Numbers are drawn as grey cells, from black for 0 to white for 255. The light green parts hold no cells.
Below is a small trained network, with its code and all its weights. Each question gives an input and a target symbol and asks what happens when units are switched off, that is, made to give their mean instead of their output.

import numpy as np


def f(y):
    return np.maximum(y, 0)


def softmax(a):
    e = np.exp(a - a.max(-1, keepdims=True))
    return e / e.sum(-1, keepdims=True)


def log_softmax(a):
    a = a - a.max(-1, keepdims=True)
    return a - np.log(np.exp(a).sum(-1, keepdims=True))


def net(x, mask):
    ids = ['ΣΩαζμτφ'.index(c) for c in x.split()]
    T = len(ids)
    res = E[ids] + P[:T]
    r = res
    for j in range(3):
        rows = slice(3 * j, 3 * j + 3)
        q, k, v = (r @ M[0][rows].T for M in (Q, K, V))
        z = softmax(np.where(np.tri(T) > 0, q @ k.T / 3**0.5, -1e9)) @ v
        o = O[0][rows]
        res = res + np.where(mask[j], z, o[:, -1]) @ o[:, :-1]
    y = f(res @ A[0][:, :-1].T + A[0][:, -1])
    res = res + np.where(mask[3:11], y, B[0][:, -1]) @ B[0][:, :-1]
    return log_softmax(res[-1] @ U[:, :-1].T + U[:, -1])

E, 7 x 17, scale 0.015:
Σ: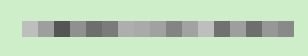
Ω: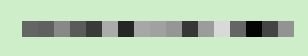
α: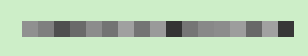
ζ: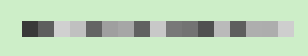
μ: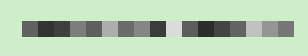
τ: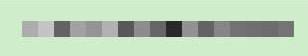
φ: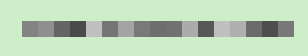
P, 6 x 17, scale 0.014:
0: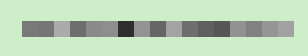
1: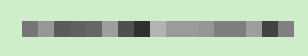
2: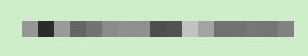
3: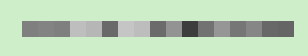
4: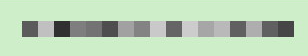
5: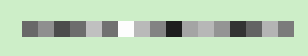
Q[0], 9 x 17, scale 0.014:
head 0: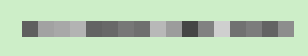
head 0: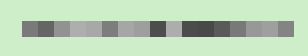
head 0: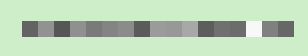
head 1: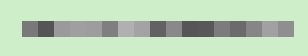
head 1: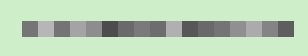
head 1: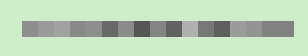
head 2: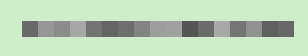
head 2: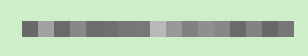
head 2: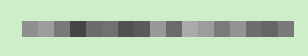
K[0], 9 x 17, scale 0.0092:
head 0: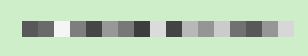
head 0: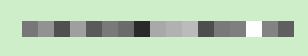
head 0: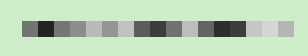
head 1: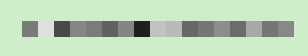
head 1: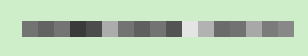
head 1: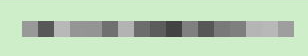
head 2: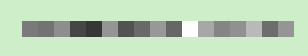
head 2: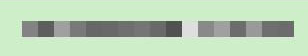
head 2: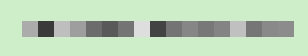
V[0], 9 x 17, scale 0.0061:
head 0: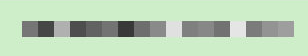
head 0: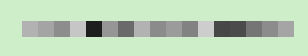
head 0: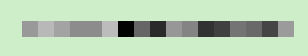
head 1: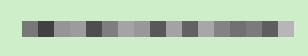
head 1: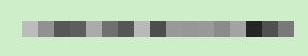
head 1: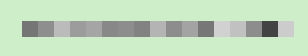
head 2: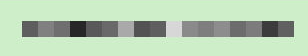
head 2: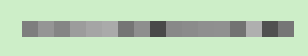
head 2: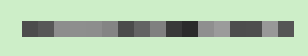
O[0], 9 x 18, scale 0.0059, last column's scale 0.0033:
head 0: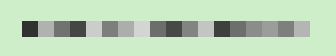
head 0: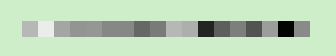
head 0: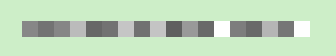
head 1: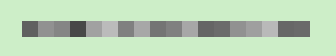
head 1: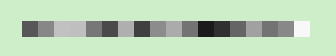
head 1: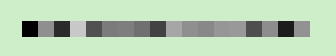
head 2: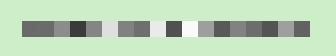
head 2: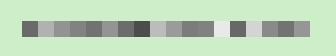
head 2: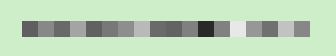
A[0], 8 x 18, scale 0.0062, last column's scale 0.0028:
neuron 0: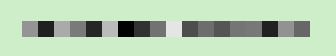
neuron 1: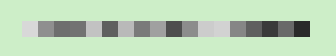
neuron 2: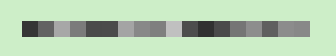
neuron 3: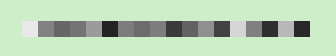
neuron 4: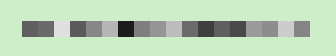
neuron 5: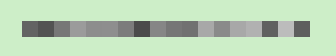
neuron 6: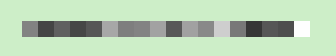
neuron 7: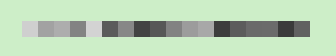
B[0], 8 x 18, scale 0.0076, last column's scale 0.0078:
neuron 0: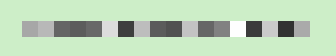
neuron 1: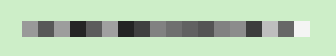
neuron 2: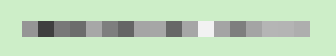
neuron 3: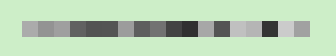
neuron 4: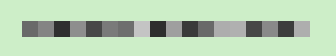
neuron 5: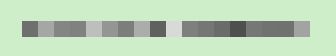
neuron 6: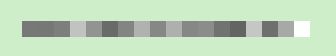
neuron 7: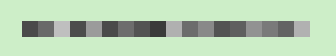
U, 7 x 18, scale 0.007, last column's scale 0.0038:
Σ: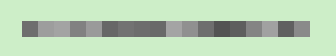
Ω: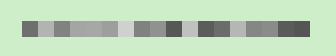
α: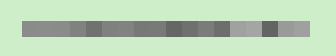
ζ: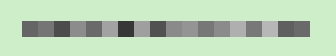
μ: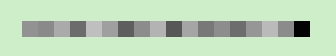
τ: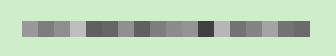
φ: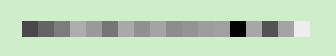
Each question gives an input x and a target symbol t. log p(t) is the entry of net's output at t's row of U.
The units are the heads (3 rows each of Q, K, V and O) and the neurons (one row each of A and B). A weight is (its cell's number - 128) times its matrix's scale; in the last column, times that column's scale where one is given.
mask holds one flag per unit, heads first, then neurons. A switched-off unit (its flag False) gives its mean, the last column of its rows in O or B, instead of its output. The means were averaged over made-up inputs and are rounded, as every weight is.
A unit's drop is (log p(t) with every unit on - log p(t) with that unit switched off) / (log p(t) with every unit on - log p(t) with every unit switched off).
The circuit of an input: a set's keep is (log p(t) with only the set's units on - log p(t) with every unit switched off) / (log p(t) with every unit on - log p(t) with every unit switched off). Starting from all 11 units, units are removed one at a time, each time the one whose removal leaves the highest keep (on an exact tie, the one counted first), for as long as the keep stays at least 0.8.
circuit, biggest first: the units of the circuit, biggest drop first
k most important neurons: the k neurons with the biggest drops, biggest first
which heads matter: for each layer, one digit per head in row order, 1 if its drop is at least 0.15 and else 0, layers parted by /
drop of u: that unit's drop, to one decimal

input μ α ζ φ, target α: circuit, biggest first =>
[neuron 3; head 1; head 0]
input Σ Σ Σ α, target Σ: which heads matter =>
101
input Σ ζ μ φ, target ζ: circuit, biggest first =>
[head 1]
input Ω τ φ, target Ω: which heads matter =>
111
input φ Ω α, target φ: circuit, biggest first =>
[head 0; neuron 6]
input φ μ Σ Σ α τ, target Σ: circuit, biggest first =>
[head 0; neuron 7]
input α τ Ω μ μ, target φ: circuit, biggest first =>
[neuron 1; neuron 0]
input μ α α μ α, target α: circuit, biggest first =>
[head 0; neuron 3; head 1]
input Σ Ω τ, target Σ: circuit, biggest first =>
[neuron 7; head 0; head 2]
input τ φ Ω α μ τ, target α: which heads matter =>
100
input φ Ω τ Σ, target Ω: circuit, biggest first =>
[head 2; head 0]
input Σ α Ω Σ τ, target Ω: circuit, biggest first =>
[head 2; head 1; head 0]
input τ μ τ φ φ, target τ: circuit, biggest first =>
[head 0; head 2]
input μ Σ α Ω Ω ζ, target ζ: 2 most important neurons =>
[neuron 4; neuron 0]
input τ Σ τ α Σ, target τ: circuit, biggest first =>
[head 0; head 2]
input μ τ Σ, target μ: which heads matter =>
110
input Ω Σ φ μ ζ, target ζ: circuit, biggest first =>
[head 0; neuron 0]
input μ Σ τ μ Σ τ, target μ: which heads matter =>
010
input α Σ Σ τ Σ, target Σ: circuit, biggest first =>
[head 0; neuron 7; head 2]
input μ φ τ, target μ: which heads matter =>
110
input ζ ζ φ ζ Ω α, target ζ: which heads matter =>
010
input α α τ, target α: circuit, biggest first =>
[neuron 3; head 1; head 2]
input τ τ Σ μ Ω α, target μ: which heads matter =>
010
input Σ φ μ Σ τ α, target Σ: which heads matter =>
100
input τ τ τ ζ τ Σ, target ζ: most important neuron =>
[neuron 1]
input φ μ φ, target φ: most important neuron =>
[neuron 6]
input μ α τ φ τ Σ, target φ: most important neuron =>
[neuron 0]
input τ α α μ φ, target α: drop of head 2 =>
0.1
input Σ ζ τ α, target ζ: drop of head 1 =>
1.3
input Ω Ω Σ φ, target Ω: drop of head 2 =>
0.5
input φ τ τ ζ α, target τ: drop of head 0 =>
0.4
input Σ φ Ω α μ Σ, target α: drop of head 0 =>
0.5
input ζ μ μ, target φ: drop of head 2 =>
0.2
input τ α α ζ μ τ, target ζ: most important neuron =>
[neuron 1]
